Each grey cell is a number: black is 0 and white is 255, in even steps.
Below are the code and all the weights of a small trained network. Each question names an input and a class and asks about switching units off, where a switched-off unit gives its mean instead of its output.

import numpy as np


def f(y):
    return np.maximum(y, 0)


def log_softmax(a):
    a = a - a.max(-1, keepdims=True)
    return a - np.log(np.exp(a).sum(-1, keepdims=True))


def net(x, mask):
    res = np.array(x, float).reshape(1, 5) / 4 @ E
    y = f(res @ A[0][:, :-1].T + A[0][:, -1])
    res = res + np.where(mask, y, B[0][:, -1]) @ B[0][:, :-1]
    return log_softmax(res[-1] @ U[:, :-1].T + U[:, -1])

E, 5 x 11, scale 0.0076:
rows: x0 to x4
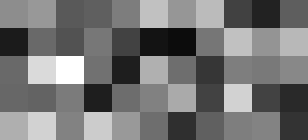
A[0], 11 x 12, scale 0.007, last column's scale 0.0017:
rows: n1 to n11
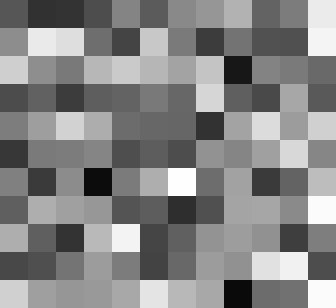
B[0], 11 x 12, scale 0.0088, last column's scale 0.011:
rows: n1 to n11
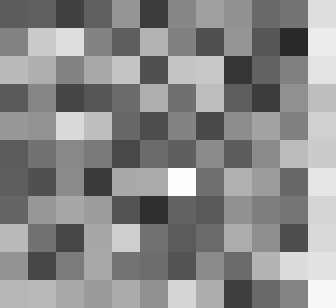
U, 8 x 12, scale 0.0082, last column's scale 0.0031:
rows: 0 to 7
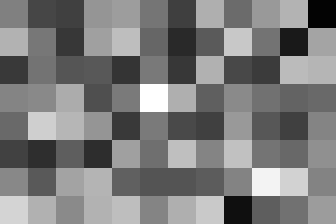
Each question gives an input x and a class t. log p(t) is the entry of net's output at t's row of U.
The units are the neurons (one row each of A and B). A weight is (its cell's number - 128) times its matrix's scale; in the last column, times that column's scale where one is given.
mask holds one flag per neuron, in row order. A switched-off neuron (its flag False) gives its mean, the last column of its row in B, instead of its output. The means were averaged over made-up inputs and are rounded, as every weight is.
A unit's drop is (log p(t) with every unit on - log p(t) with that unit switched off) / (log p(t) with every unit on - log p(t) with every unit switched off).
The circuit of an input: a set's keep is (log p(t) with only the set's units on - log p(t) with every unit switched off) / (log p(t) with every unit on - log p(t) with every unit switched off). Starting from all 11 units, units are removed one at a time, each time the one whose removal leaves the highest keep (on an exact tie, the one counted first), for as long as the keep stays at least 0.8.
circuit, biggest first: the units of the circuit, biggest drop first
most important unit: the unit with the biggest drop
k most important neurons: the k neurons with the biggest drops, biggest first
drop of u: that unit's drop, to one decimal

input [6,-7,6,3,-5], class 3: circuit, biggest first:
[n7]
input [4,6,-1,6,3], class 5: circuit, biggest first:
[n1 n2]
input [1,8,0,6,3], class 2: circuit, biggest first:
[n2 n7 n9]
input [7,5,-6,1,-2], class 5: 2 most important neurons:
[n1 n9]
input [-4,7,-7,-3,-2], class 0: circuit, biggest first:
[n4 n1 n10]
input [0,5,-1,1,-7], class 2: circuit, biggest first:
[n6 n4]
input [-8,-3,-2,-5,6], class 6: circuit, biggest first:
[n5 n11]
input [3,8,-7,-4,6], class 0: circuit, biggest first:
[n10 n2]
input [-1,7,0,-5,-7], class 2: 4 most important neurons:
[n4 n6 n9 n1]
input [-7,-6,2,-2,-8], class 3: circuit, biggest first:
[n7 n3]
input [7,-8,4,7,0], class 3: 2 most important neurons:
[n7 n2]
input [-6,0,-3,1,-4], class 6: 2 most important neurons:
[n10 n4]
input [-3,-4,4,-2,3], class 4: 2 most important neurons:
[n2 n5]
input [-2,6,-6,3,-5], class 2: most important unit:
n4
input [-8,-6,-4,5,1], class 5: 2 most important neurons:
[n7 n2]
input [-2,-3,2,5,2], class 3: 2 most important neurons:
[n7 n8]
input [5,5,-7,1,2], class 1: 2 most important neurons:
[n9 n7]
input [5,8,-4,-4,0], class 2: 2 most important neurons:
[n4 n6]
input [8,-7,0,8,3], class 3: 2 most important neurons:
[n7 n2]
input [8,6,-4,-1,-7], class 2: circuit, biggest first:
[n4]
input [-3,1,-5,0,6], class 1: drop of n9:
0.1
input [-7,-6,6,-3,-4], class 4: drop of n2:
0.3
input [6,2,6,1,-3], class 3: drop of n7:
0.2
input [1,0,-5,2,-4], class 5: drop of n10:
0.0
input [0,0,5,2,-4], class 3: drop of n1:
0.1
